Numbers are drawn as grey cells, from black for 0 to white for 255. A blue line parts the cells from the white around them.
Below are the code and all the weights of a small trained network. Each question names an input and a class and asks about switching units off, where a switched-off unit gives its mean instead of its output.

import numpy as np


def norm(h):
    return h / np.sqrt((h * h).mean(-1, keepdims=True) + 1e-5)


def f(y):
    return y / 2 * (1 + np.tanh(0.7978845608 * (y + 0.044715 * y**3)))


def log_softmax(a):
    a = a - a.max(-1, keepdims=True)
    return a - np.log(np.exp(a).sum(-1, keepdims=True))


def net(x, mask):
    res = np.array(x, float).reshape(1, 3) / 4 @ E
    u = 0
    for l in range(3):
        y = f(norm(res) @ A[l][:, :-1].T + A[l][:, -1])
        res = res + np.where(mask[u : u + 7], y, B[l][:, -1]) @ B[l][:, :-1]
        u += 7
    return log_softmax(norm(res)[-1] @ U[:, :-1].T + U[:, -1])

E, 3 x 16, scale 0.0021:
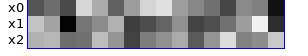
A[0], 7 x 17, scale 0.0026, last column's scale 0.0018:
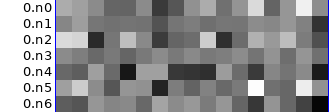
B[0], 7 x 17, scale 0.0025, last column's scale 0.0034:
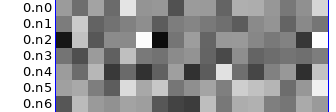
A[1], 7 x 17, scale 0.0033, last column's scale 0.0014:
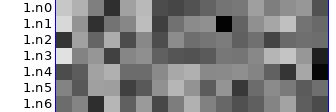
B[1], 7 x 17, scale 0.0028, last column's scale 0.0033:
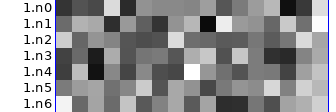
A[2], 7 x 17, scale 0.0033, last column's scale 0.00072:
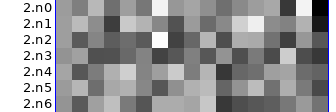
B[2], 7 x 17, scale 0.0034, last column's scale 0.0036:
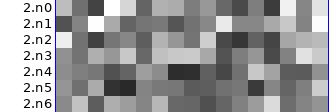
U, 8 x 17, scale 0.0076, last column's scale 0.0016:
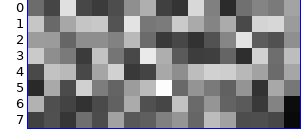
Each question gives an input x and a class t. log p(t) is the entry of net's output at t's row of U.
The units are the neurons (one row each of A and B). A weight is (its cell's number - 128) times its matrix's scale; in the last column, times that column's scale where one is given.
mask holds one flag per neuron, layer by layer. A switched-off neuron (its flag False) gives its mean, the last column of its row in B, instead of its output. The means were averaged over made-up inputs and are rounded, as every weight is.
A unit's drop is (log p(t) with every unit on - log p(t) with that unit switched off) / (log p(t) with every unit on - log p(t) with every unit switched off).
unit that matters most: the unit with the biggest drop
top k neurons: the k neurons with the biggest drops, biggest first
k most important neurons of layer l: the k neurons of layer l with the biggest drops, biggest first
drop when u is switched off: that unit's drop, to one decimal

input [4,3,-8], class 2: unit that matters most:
1.n1
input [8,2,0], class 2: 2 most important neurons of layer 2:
(2.n4 2.n6)
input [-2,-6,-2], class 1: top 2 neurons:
(0.n2 2.n0)
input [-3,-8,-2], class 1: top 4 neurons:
(2.n0 0.n2 1.n1 1.n0)
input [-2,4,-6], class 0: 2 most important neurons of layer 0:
(0.n4 0.n2)
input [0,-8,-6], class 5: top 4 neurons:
(1.n4 2.n1 2.n5 1.n1)
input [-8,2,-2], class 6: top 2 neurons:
(2.n2 1.n0)
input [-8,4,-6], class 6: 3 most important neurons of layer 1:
(1.n3 1.n1 1.n4)
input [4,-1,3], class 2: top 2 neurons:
(1.n1 2.n6)
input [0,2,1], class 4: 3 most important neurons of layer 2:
(2.n0 2.n2 2.n1)
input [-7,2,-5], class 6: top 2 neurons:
(1.n3 0.n2)
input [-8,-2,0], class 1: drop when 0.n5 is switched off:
0.2
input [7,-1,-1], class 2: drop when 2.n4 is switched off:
0.2
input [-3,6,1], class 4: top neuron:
(1.n1)
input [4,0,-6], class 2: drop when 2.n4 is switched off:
0.1
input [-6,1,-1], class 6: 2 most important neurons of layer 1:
(1.n0 1.n3)
